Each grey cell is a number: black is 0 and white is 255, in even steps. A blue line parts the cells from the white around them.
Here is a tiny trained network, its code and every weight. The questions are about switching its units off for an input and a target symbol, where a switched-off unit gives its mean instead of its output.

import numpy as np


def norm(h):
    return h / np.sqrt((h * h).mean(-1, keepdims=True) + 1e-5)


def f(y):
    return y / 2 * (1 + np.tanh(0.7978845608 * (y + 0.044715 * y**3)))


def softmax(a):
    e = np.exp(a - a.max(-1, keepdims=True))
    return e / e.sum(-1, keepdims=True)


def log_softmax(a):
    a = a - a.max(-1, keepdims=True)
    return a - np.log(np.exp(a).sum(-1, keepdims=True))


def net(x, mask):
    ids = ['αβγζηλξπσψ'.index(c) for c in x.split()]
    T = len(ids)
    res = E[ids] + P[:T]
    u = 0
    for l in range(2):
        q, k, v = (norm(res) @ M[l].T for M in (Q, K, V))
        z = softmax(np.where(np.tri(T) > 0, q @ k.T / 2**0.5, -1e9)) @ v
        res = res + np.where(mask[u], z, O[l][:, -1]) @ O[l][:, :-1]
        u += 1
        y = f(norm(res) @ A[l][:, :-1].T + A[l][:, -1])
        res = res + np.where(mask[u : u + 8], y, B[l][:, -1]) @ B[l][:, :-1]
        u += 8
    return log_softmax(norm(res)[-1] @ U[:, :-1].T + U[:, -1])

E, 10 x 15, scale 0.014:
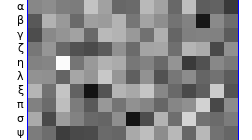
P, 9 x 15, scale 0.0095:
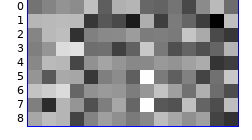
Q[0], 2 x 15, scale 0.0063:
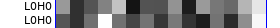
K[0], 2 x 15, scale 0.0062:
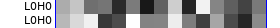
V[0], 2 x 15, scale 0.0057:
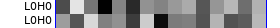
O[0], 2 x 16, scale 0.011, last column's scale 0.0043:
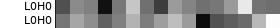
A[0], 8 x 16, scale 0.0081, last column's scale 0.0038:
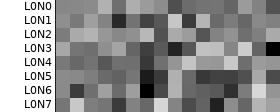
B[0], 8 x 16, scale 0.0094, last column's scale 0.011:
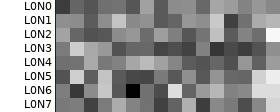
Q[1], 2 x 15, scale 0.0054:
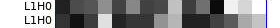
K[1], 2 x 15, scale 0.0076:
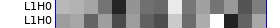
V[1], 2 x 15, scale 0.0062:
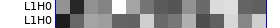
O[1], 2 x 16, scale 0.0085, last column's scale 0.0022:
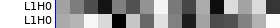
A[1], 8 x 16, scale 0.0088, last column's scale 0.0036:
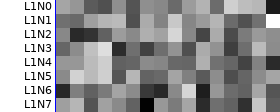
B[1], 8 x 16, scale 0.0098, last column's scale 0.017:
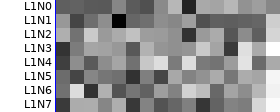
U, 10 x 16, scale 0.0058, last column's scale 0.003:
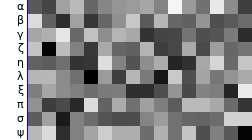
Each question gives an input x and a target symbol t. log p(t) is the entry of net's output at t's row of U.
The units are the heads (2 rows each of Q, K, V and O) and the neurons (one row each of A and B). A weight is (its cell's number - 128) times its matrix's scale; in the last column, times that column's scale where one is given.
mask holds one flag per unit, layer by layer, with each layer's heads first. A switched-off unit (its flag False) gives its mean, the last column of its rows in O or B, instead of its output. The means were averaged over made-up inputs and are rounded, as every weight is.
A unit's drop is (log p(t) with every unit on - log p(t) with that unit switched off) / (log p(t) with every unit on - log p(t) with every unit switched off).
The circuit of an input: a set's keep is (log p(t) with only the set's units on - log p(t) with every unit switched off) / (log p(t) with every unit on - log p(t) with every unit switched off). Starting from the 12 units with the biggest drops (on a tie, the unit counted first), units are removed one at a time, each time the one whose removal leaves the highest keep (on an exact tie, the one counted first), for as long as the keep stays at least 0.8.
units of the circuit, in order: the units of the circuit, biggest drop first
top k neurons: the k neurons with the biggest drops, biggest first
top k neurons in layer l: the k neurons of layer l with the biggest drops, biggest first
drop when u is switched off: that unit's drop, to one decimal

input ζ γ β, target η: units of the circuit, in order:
[L0H0; L1N3]
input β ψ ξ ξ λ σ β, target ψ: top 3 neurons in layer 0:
[L0N6; L0N5; L0N2]
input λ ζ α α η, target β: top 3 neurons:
[L0N5; L0N6; L1N3]
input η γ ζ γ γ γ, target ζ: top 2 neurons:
[L0N5; L0N2]
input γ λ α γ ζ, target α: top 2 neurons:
[L0N2; L0N0]
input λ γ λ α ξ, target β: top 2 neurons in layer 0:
[L0N5; L0N6]
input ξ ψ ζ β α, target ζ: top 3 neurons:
[L0N5; L0N2; L0N7]
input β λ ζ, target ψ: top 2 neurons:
[L0N6; L0N5]
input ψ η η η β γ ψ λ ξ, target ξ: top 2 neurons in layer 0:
[L0N3; L0N6]
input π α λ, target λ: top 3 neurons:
[L0N5; L0N6; L0N2]
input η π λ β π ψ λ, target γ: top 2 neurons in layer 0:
[L0N6; L0N5]
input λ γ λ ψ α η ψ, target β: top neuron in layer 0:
[L0N5]
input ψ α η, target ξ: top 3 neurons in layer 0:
[L0N3; L0N6; L0N5]
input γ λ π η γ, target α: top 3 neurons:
[L0N2; L0N0; L0N7]
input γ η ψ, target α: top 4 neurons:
[L0N2; L0N0; L0N7; L0N1]
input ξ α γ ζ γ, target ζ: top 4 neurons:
[L0N2; L0N5; L0N7; L1N6]
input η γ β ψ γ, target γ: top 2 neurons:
[L0N5; L0N6]
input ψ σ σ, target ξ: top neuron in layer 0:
[L0N3]
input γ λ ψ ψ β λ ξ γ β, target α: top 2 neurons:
[L0N2; L0N0]
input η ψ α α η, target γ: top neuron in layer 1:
[L1N6]
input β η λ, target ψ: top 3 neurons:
[L0N6; L0N5; L1N5]
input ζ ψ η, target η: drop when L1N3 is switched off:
0.1
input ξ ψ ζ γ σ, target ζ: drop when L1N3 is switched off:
0.1
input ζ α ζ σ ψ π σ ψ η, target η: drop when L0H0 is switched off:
0.9
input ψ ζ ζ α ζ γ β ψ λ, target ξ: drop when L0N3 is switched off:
0.3
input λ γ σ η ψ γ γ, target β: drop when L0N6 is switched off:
0.4
